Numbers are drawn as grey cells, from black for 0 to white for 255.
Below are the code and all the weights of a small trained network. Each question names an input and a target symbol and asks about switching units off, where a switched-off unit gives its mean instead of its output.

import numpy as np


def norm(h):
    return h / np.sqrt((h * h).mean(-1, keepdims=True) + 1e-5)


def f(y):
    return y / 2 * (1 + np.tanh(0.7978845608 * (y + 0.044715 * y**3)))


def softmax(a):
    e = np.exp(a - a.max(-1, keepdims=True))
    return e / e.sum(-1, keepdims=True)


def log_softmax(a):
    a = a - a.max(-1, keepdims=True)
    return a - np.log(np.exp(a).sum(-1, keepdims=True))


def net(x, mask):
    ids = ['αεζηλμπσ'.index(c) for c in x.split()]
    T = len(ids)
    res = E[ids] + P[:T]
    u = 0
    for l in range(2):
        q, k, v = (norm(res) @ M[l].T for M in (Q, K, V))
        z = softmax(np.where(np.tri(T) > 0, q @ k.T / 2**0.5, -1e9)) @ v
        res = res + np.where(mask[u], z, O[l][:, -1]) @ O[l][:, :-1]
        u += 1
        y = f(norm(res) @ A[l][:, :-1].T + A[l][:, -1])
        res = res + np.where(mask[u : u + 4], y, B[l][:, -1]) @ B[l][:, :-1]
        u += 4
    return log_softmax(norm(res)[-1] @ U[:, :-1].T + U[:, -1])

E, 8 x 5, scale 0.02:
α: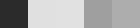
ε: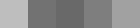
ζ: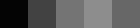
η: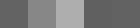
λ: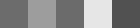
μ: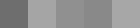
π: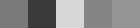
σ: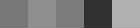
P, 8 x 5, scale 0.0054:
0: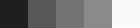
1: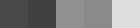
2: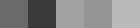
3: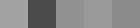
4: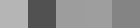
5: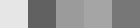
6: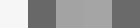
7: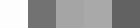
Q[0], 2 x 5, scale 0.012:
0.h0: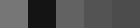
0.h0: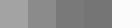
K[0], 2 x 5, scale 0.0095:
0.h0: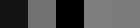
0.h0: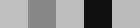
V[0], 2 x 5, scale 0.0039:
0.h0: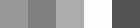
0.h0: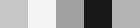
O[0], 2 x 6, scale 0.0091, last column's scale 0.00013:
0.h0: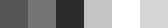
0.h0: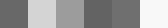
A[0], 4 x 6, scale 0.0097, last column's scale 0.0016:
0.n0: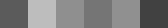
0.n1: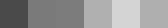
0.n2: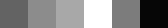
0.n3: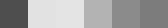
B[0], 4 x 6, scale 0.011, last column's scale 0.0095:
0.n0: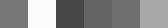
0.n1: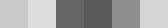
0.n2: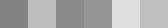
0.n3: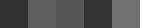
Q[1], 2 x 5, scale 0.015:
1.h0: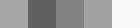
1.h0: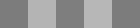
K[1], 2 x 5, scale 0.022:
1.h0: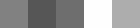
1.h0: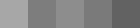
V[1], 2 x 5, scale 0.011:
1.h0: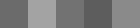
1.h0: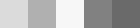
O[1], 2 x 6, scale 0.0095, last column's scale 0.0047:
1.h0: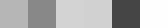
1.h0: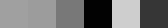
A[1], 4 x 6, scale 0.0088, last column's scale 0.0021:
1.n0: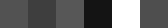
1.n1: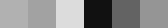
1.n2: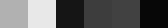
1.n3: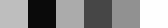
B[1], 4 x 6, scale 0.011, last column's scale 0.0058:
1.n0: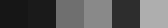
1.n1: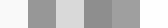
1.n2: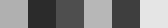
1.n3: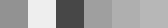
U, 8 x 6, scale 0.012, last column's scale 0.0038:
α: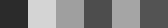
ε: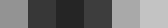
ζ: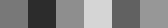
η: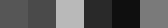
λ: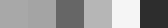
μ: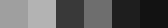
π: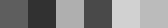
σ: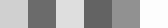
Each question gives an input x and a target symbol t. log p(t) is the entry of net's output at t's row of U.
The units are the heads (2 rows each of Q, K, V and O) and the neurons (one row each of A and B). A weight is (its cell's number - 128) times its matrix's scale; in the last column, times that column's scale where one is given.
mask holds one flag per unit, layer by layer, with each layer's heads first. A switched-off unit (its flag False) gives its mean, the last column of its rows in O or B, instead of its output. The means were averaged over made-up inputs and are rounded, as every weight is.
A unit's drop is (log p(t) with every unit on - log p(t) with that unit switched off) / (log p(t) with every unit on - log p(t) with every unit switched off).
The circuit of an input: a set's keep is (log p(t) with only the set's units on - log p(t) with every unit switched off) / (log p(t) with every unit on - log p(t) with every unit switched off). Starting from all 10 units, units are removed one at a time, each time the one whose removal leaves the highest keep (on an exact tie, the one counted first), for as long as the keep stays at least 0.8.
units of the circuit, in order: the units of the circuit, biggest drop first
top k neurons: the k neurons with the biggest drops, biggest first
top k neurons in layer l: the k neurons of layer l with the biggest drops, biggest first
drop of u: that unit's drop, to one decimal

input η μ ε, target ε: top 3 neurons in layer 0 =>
0.n3, 0.n1, 0.n2
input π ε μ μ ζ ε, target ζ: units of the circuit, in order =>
1.h0, 0.n1
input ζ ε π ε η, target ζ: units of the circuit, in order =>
0.n0, 0.h0, 1.h0, 0.n3
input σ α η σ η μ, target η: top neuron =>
0.n3
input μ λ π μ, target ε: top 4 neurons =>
0.n3, 0.n1, 1.n2, 1.n0
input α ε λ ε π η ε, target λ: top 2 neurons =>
0.n3, 1.n3
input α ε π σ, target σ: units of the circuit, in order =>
0.h0, 1.n1
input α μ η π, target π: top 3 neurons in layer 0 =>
0.n3, 0.n1, 0.n0
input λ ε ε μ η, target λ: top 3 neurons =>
0.n3, 0.n1, 1.n1
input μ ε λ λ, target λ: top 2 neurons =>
0.n3, 0.n2
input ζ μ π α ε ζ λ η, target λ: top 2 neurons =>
0.n3, 0.n0
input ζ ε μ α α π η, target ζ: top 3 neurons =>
0.n3, 0.n1, 1.n1
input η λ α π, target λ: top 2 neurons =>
1.n3, 0.n3
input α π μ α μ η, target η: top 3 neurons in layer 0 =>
0.n1, 0.n2, 0.n3
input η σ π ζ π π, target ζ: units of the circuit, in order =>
1.h0
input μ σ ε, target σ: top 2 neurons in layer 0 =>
0.n2, 0.n3
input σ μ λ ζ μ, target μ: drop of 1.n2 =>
0.5
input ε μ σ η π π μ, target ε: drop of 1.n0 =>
0.1
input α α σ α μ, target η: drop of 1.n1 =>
0.0
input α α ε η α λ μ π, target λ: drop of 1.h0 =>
0.1
